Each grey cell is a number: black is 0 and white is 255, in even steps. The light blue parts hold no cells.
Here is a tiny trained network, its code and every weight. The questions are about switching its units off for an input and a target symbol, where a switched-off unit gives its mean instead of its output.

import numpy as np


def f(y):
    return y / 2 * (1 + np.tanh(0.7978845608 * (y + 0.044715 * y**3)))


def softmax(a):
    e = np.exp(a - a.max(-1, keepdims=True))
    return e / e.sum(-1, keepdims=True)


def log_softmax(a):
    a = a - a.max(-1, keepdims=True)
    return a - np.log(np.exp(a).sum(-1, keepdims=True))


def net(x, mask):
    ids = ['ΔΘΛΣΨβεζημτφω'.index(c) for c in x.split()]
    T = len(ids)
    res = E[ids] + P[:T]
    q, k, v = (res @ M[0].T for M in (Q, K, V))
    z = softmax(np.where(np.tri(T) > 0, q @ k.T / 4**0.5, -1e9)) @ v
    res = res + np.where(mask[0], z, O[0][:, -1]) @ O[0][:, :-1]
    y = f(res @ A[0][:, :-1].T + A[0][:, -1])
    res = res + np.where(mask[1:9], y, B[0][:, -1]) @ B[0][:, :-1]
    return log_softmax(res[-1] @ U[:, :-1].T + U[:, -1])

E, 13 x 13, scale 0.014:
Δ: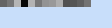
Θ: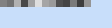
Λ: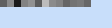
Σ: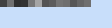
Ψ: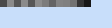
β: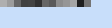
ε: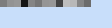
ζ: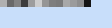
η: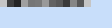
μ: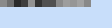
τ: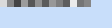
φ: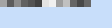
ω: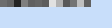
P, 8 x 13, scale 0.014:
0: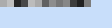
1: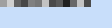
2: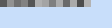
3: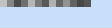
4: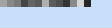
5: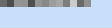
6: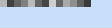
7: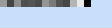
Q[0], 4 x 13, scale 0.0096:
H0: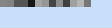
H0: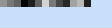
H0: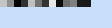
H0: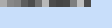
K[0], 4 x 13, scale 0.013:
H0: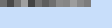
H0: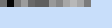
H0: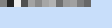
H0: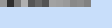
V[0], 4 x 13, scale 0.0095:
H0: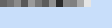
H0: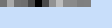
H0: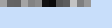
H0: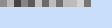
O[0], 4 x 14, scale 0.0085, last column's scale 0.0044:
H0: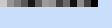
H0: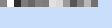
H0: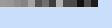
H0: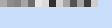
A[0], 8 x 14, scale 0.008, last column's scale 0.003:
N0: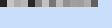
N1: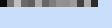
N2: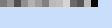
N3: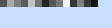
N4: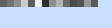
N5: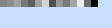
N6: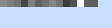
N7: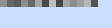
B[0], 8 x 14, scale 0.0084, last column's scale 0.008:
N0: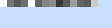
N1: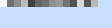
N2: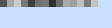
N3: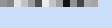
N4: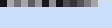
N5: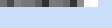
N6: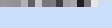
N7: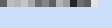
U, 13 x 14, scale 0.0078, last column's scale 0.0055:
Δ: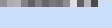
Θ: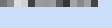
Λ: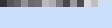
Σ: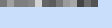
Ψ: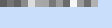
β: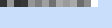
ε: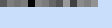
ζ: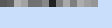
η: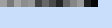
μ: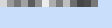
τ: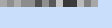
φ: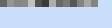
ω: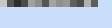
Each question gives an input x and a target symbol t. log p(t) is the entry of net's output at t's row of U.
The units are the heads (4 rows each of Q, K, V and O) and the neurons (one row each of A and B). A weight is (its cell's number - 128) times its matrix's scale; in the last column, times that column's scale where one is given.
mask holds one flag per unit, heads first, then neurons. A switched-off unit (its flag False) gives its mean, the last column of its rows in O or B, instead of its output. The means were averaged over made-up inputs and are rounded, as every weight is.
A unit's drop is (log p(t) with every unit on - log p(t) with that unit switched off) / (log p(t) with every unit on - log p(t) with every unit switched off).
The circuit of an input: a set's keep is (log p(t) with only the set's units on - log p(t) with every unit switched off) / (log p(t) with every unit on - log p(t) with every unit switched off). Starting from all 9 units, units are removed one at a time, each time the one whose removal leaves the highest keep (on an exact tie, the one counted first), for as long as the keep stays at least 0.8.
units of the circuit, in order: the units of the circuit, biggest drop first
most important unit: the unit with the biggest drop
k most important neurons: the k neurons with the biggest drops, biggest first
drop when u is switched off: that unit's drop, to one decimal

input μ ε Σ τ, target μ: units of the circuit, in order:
(H0)
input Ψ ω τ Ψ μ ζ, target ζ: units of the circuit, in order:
(H0; N5)
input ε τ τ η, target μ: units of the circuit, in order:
(H0; N5)
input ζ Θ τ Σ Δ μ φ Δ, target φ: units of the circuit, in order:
(H0; N5)
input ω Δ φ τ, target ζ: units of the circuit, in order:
(H0; N7; N2)
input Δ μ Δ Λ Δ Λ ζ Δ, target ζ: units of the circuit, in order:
(H0; N5)
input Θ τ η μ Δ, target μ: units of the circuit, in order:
(H0; N6)
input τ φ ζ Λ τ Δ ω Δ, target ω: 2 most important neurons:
(N5; N0)
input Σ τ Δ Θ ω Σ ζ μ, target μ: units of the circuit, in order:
(H0; N6)
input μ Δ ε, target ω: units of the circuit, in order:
(H0; N0; N5; N2)
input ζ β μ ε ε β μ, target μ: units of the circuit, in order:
(H0; N5)
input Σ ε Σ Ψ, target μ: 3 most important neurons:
(N5; N3; N2)
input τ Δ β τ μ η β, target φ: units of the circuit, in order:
(H0; N7)
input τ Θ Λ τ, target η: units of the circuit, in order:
(H0)
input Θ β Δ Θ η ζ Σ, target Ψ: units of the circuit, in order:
(H0; N5)
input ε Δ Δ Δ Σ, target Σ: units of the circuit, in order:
(N6; N1)
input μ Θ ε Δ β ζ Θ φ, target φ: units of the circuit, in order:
(H0; N5; N7)
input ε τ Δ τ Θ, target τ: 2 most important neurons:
(N6; N5)
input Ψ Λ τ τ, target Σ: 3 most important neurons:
(N4; N5; N1)
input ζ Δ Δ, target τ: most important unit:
N1
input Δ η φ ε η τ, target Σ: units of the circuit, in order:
(H0; N4)
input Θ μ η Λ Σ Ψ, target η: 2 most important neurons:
(N1; N0)
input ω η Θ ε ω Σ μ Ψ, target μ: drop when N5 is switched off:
0.1
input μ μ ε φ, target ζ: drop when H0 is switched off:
0.5
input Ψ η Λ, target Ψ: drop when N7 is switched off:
0.1
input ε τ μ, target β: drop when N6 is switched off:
0.2
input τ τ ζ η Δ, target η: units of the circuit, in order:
(H0)
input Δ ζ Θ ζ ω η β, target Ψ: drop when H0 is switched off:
0.4
